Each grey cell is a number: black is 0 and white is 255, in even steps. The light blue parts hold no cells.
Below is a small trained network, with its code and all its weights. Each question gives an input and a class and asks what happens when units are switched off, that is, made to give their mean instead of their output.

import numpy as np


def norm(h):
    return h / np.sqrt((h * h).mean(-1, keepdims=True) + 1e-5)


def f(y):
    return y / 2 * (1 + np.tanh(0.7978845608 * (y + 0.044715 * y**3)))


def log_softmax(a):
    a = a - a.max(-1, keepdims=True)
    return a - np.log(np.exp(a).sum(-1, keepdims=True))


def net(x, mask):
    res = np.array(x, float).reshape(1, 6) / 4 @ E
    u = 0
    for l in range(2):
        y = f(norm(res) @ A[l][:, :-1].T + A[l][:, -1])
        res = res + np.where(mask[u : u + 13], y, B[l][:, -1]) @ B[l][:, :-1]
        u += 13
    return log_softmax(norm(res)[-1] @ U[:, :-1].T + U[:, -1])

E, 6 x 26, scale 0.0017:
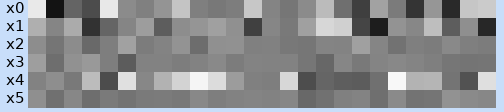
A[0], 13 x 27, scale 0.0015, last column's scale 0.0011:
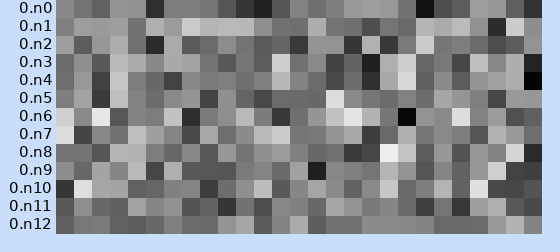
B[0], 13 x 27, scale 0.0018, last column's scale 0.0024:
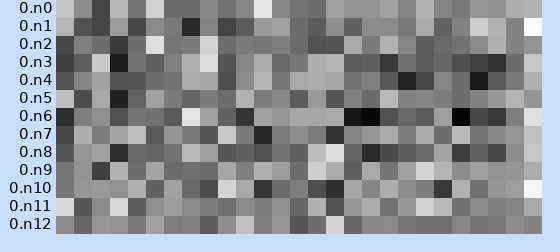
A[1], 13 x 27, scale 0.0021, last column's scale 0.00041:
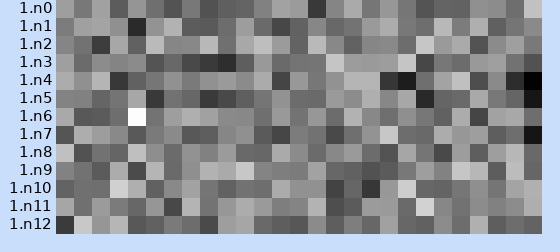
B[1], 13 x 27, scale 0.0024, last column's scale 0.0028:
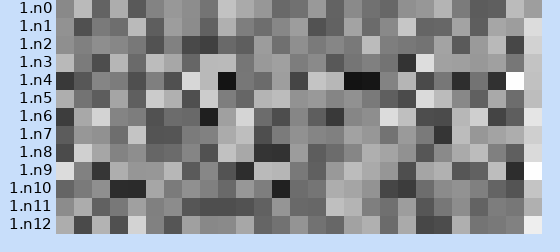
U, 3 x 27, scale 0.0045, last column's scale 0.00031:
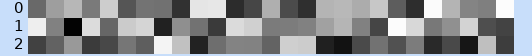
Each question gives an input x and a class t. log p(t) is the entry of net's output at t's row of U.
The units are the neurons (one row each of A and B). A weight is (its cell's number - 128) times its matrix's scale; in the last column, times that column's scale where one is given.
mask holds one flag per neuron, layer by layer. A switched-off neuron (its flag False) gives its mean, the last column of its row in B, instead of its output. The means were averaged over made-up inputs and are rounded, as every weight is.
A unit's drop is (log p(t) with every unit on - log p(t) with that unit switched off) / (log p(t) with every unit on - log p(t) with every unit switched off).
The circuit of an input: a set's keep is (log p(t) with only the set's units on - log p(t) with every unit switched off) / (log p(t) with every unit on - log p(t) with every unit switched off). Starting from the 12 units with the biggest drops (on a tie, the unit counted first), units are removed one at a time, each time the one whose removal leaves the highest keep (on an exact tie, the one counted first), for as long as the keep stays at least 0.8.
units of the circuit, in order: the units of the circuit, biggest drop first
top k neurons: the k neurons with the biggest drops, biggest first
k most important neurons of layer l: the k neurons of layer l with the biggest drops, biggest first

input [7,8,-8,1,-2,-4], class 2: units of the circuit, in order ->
(1.n4)
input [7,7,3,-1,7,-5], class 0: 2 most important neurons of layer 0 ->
(0.n3; 0.n4)
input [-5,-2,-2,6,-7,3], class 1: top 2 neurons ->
(1.n5; 1.n3)
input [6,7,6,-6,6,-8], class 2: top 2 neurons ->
(1.n4; 0.n6)
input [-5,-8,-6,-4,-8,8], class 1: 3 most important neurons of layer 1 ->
(1.n5; 1.n3; 1.n4)
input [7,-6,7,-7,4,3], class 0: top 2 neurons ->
(1.n6; 0.n6)
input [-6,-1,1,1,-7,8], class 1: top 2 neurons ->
(1.n5; 1.n3)
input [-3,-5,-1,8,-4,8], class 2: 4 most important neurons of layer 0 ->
(0.n8; 0.n3; 0.n1; 0.n4)
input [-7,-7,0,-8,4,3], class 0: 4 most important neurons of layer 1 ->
(1.n4; 1.n12; 1.n7; 1.n1)
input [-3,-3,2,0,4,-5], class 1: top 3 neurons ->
(1.n9; 0.n1; 1.n6)
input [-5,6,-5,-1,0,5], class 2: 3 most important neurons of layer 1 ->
(1.n4; 1.n6; 1.n8)
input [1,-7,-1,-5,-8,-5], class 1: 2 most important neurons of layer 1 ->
(1.n3; 1.n5)
